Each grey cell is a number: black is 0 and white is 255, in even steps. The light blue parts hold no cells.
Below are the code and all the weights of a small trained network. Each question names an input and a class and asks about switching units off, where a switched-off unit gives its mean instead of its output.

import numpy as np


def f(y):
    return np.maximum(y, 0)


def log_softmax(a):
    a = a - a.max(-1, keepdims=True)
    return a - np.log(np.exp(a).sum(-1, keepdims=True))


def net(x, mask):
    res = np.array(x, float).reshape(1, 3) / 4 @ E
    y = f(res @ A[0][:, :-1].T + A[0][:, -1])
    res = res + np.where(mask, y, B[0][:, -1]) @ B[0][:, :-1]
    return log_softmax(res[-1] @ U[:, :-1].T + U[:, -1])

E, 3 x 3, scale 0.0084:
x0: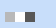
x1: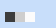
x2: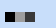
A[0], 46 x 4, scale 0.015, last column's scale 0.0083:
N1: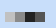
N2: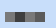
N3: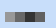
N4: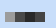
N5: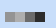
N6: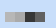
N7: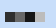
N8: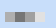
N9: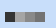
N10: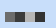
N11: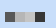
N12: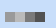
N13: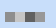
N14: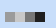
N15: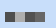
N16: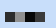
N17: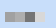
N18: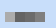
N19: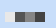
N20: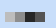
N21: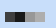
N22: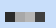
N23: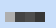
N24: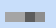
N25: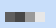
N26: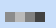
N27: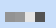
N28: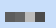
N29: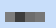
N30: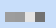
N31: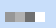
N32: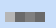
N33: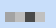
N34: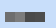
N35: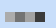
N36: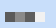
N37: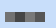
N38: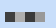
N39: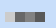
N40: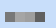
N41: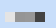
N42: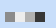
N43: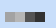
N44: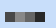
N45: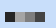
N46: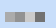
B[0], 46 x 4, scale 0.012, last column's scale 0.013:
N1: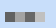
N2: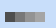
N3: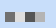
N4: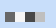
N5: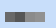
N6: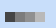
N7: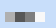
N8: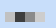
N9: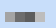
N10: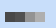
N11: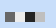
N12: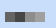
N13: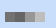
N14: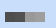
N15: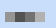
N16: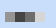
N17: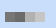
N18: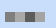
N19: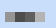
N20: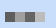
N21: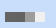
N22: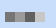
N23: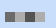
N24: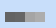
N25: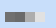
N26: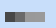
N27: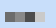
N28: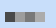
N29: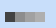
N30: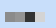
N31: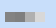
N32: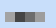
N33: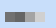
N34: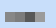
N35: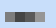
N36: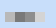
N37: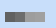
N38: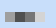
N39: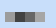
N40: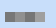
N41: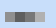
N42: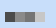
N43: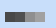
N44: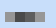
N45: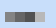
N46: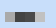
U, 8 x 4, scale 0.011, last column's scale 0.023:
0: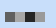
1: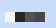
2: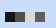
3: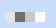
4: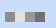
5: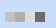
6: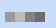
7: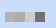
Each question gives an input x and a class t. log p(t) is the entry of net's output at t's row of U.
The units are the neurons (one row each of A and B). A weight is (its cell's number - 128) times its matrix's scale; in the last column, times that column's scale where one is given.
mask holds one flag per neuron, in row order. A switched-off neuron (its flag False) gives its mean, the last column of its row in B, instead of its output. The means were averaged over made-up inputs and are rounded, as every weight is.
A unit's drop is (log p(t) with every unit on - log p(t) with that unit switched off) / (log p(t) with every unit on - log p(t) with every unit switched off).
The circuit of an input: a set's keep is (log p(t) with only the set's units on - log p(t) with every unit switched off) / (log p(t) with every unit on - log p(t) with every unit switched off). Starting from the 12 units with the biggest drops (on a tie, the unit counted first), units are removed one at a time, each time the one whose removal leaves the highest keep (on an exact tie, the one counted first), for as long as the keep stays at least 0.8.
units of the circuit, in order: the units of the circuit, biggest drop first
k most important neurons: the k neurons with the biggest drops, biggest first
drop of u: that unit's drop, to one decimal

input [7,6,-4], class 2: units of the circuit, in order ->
(N14)
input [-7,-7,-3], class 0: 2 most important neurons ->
(N4, N23)
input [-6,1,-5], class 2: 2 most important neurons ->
(N10, N7)
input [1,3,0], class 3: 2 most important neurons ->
(N4, N3)
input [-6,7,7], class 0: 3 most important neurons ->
(N11, N22, N28)
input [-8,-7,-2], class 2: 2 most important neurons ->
(N21, N29)
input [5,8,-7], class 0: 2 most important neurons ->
(N11, N42)
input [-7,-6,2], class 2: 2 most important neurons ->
(N21, N29)
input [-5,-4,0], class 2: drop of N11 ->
0.1
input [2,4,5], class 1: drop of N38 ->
0.1
